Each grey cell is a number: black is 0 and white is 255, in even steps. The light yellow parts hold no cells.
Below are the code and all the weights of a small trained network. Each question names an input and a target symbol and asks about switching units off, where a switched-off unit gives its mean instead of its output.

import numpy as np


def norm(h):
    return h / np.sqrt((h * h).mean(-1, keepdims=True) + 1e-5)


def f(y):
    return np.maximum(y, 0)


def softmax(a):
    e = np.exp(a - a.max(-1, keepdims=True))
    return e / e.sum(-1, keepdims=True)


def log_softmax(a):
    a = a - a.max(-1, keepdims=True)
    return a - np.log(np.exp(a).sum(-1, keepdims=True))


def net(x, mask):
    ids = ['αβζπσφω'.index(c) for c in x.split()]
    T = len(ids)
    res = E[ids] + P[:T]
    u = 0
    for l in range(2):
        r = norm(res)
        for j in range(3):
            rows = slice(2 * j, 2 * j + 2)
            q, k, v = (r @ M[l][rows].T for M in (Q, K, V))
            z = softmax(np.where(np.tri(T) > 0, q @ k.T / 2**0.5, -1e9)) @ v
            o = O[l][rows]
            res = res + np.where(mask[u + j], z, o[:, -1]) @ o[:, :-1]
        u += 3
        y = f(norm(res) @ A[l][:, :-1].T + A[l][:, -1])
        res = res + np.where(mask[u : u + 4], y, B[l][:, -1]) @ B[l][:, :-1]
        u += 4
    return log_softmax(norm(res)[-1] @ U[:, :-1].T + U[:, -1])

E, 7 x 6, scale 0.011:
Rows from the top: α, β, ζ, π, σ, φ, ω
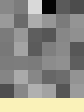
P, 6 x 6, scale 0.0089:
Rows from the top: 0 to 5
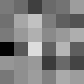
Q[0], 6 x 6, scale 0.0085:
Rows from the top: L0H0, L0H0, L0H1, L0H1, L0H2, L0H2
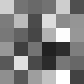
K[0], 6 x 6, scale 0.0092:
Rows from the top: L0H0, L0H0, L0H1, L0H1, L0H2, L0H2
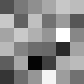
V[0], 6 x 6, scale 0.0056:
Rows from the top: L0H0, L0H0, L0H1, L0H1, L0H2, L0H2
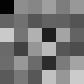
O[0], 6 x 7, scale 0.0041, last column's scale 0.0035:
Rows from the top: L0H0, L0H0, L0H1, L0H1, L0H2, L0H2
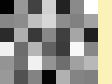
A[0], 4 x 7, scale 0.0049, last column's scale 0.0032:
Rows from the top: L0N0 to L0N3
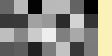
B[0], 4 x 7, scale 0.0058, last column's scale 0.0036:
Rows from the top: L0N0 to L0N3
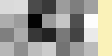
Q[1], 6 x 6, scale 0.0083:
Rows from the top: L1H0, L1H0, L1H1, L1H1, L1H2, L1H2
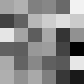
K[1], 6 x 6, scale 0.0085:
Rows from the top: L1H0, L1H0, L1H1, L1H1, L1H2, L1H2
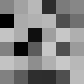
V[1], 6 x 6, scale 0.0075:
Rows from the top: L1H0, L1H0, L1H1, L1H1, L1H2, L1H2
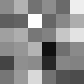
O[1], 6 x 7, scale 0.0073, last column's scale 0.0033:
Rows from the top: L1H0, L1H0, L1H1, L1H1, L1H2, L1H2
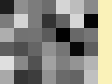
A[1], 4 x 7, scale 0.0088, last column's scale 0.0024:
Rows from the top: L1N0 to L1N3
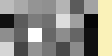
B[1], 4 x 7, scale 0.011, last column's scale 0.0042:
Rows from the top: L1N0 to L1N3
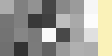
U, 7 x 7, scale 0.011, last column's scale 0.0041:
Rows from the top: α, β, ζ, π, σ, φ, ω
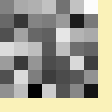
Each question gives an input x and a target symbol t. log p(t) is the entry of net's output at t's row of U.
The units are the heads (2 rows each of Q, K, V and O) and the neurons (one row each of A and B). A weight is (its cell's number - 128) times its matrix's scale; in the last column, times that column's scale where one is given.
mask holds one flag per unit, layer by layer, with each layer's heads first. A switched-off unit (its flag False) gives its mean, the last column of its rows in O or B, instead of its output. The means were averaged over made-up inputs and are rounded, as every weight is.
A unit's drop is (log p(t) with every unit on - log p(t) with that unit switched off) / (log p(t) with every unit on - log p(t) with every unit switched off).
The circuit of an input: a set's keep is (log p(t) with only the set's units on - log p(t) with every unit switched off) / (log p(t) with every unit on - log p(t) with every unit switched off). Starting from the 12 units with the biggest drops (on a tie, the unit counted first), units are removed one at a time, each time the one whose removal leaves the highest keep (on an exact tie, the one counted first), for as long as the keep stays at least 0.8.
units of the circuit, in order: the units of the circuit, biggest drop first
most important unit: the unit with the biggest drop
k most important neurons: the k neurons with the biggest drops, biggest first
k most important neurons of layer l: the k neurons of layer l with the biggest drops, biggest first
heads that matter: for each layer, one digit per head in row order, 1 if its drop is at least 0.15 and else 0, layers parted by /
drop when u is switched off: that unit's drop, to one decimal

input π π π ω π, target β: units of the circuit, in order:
(L1H0)
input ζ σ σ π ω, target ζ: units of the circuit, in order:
(L0H1; L1H1)
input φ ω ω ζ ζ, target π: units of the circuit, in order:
(L0H2; L1N1)
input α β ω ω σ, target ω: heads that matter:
110 / 001
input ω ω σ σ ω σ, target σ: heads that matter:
000 / 010
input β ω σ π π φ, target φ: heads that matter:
101 / 110
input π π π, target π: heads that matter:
010 / 000
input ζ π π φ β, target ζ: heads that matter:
010 / 100
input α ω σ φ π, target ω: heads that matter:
111 / 001
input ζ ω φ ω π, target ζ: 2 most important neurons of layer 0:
(L0N1; L0N3)
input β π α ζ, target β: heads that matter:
000 / 011
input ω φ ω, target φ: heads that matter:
010 / 110
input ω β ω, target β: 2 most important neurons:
(L0N2; L0N1)
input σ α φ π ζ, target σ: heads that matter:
101 / 001
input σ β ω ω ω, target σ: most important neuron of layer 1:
(L1N3)
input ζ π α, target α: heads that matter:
001 / 000
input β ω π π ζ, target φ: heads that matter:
101 / 110
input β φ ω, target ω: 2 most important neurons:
(L0N2; L0N1)
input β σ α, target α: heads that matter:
000 / 000
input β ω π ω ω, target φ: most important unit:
L0H0
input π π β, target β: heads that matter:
000 / 010
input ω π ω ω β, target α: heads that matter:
000 / 001
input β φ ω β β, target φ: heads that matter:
101 / 101
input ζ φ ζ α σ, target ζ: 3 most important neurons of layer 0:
(L0N1; L0N2; L0N3)
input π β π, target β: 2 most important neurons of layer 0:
(L0N0; L0N1)
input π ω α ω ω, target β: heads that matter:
000 / 000
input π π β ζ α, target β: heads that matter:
000 / 010
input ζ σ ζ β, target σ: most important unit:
L1H0
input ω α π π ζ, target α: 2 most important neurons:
(L0N1; L1N2)
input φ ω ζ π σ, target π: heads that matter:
111 / 011
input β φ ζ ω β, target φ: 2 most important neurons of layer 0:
(L0N2; L0N1)
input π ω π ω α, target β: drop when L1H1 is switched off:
0.2
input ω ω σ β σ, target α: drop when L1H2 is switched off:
0.2
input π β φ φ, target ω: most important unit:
L1H1
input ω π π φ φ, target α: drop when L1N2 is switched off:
0.2
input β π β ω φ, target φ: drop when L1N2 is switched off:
0.1
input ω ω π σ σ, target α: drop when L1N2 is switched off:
0.4
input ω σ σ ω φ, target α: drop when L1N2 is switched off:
0.1
